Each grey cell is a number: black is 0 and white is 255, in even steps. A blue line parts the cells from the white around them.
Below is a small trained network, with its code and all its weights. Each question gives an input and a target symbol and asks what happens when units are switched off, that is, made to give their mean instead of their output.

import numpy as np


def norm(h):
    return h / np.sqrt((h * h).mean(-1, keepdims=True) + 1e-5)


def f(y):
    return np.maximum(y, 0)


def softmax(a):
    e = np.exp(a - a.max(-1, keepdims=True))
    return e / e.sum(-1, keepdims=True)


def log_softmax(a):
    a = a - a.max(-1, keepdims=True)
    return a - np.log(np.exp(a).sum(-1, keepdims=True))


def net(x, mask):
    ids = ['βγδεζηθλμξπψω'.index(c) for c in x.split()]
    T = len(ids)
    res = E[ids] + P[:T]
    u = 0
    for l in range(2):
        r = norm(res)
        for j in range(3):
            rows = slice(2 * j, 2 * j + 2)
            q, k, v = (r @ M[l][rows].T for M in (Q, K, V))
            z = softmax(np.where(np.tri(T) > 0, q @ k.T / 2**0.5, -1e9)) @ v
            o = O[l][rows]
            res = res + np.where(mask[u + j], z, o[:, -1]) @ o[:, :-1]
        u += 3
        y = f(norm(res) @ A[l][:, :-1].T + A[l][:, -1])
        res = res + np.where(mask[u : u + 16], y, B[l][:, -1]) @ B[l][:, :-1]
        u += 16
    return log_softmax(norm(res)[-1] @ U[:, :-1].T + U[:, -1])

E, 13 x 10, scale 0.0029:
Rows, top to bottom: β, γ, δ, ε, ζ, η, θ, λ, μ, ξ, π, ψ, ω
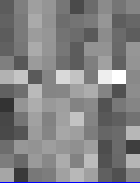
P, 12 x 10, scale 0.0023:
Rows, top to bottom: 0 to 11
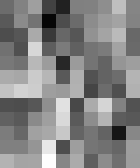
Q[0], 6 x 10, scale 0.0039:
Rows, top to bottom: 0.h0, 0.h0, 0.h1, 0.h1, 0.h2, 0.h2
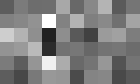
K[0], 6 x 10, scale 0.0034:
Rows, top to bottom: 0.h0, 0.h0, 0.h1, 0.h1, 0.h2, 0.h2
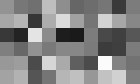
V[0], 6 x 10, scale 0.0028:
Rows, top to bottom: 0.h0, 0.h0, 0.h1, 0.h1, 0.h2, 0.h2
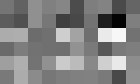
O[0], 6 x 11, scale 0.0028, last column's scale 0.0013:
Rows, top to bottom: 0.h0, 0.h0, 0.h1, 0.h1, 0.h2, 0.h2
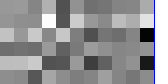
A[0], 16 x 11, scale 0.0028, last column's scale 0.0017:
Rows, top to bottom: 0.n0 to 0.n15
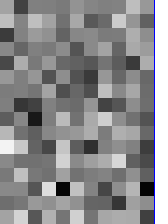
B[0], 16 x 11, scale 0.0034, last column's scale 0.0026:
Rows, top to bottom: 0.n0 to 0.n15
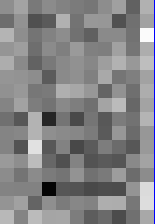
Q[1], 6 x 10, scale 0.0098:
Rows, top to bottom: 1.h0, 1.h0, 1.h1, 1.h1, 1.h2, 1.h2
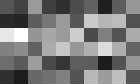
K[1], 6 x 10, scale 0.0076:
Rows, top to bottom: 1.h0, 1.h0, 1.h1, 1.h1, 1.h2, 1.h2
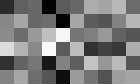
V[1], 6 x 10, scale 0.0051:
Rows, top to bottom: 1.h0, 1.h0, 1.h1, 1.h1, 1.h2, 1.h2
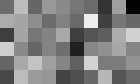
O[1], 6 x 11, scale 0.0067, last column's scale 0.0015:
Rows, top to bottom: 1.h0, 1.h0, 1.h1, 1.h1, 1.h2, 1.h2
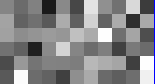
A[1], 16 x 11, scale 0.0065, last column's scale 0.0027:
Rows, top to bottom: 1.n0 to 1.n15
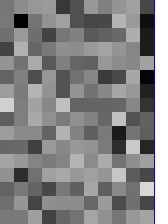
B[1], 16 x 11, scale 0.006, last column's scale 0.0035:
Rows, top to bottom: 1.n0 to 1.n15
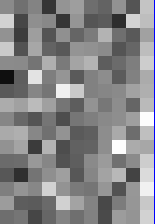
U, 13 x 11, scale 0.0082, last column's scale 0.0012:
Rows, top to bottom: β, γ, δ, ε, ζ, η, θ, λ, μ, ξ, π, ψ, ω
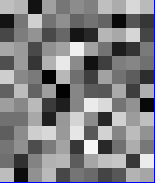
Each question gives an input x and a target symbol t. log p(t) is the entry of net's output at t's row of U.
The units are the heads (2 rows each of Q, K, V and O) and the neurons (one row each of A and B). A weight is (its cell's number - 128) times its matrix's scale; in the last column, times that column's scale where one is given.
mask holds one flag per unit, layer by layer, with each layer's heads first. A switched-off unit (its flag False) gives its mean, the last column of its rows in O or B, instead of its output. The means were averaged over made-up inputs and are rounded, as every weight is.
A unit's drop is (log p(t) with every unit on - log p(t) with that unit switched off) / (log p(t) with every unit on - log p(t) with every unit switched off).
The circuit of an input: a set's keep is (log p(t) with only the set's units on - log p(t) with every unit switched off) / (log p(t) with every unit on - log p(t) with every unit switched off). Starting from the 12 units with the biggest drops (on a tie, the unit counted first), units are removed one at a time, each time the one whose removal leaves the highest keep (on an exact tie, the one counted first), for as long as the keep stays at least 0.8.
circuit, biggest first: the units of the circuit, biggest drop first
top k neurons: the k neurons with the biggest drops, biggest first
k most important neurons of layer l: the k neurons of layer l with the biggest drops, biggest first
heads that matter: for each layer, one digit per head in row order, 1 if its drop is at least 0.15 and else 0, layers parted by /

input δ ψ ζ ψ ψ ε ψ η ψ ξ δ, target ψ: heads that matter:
001 / 001
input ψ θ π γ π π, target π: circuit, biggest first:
1.h0
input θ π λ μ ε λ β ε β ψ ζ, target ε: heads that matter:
100 / 011
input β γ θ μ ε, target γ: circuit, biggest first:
0.h2, 1.n5, 1.h1
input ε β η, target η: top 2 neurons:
0.n11, 1.n9
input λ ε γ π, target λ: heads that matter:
000 / 010
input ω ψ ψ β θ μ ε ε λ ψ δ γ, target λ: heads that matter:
100 / 000
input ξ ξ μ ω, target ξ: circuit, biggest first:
1.h0, 1.h1
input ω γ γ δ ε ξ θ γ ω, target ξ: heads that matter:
000 / 110
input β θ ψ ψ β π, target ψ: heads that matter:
000 / 001
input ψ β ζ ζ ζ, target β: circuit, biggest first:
1.h1, 1.n10
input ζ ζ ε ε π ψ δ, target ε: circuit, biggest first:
1.h2, 1.h1
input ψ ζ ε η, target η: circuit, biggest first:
0.n11, 0.h0
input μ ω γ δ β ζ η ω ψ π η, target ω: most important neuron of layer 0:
0.n13
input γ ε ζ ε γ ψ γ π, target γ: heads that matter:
000 / 001
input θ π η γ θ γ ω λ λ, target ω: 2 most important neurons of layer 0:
0.n13, 0.n14
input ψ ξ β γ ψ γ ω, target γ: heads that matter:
110 / 010
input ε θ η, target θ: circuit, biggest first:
1.h0, 1.h2
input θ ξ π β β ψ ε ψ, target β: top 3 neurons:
0.n8, 0.n13, 1.n10
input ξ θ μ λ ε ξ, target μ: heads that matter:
010 / 010
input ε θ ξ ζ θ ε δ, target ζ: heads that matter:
110 / 010
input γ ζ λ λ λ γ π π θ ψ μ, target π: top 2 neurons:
0.n13, 0.n8
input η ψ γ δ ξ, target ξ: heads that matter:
010 / 010
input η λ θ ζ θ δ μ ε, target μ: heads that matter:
001 / 010
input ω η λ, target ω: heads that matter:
100 / 001
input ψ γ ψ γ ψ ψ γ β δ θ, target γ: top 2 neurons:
0.n15, 1.n5
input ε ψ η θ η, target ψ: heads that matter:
100 / 011
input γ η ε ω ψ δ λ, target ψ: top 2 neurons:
0.n13, 0.n14
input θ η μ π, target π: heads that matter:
011 / 100
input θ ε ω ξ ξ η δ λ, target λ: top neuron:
0.n8
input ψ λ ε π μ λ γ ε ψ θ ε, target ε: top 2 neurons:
0.n13, 1.n14
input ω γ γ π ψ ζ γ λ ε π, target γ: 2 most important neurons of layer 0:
0.n15, 0.n13
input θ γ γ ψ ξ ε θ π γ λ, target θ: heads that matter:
001 / 010
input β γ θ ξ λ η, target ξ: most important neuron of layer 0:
0.n11
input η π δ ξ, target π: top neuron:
1.n4
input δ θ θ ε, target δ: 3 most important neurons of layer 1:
1.n10, 1.n5, 1.n2
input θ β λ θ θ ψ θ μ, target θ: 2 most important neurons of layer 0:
0.n8, 0.n13
